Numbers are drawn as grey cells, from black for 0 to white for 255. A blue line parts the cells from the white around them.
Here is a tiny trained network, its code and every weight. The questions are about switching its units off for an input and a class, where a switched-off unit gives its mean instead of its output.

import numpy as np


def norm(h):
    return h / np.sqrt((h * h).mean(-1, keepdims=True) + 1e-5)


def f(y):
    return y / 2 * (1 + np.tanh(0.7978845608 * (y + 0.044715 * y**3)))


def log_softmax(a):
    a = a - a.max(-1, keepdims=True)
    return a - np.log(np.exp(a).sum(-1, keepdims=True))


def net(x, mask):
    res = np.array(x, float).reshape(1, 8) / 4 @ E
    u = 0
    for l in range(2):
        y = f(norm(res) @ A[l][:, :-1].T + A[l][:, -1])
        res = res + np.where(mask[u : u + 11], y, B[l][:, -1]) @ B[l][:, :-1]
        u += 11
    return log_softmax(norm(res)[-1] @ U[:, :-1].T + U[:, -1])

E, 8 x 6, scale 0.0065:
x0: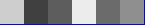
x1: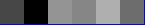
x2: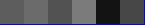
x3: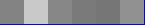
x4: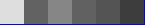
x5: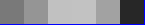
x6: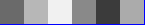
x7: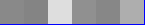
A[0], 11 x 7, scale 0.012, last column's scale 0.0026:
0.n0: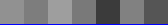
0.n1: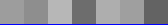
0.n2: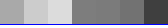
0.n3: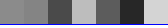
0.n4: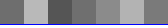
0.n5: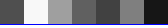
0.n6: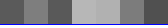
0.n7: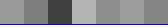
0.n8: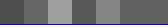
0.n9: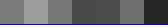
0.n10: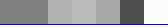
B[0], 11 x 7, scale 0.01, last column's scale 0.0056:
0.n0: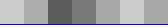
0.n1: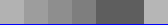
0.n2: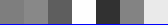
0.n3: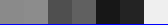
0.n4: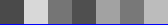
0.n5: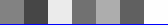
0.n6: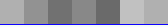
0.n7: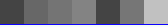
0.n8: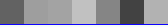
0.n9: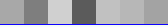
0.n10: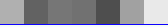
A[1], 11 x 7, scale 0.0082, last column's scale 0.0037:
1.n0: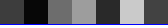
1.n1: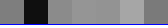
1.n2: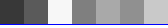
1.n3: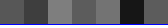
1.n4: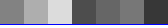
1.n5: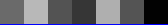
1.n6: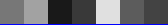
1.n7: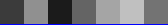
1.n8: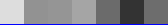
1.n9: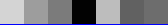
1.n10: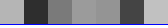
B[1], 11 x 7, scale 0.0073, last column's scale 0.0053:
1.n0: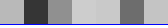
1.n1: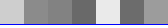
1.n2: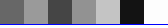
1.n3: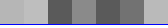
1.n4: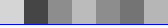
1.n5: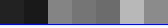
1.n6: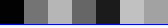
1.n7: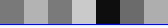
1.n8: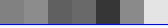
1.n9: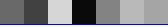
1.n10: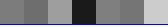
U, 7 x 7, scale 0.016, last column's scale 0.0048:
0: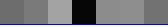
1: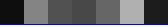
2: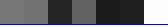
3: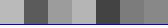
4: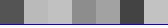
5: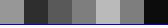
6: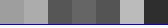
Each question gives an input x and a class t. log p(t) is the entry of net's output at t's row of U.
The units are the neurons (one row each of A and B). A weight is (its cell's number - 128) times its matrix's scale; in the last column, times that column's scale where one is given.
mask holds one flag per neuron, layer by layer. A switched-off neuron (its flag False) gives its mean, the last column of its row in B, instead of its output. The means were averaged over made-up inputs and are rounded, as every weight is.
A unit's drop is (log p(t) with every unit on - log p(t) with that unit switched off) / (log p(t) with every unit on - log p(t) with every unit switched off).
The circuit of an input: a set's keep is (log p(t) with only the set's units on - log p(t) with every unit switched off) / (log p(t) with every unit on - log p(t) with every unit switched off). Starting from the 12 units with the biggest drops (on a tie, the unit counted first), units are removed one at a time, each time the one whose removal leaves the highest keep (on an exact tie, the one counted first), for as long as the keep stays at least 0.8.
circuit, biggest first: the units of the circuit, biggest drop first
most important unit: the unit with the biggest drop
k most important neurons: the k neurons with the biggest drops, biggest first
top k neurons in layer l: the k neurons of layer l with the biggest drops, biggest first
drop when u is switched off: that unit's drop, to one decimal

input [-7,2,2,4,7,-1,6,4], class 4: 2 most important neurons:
(0.n5 1.n2)
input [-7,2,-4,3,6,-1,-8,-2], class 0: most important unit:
1.n9
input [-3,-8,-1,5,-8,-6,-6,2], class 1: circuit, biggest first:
(1.n5 0.n4)
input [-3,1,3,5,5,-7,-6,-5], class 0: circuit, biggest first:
(0.n9 1.n9)
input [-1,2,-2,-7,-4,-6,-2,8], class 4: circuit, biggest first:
(0.n10 1.n2)
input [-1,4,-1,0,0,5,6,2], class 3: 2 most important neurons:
(0.n10 0.n2)
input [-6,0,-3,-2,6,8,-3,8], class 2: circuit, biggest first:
(1.n8 0.n5)
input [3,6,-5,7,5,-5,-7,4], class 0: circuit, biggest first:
(0.n2 1.n9)
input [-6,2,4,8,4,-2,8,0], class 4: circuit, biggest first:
(0.n5 1.n2)
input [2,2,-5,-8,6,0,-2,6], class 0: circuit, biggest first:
(0.n2 1.n10)
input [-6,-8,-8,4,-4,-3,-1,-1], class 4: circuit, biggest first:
(0.n5 0.n2)
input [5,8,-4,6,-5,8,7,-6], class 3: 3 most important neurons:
(0.n10 0.n5 0.n6)
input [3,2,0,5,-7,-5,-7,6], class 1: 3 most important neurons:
(0.n4 0.n2 0.n10)
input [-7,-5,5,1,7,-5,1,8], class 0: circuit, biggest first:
(0.n9)
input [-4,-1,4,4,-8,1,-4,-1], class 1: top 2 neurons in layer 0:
(0.n4 0.n2)
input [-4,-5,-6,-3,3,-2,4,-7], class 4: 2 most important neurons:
(0.n2 0.n5)
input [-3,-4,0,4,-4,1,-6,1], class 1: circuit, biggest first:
(0.n4 1.n5)
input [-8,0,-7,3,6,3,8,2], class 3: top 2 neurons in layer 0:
(0.n2 0.n1)
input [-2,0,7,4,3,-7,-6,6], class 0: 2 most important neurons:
(0.n9 1.n9)
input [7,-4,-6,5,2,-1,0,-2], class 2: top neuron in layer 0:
(0.n7)
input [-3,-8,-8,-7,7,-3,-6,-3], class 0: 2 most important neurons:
(1.n9 0.n2)
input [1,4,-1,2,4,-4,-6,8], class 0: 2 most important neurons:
(0.n2 1.n10)
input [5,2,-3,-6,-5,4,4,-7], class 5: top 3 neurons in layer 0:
(0.n2 0.n1 0.n8)
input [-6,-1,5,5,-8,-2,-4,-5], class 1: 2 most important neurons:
(1.n5 1.n6)
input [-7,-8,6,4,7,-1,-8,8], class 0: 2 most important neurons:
(1.n9 0.n9)
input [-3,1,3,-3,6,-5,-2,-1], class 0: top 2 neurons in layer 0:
(0.n9 0.n2)
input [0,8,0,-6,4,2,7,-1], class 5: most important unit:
0.n3
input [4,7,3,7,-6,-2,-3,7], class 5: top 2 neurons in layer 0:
(0.n2 0.n3)
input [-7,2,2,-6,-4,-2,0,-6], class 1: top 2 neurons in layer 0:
(0.n5 0.n2)
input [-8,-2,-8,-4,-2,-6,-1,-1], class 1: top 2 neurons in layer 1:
(1.n6 1.n5)
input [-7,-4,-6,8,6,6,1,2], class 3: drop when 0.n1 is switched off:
0.1
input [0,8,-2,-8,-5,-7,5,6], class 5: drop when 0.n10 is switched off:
-0.1
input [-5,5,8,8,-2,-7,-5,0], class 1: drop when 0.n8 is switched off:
0.0
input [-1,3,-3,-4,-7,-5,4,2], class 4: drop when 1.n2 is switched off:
0.1
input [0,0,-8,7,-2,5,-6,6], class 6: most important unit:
0.n5
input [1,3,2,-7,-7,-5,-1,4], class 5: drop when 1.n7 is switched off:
-0.1
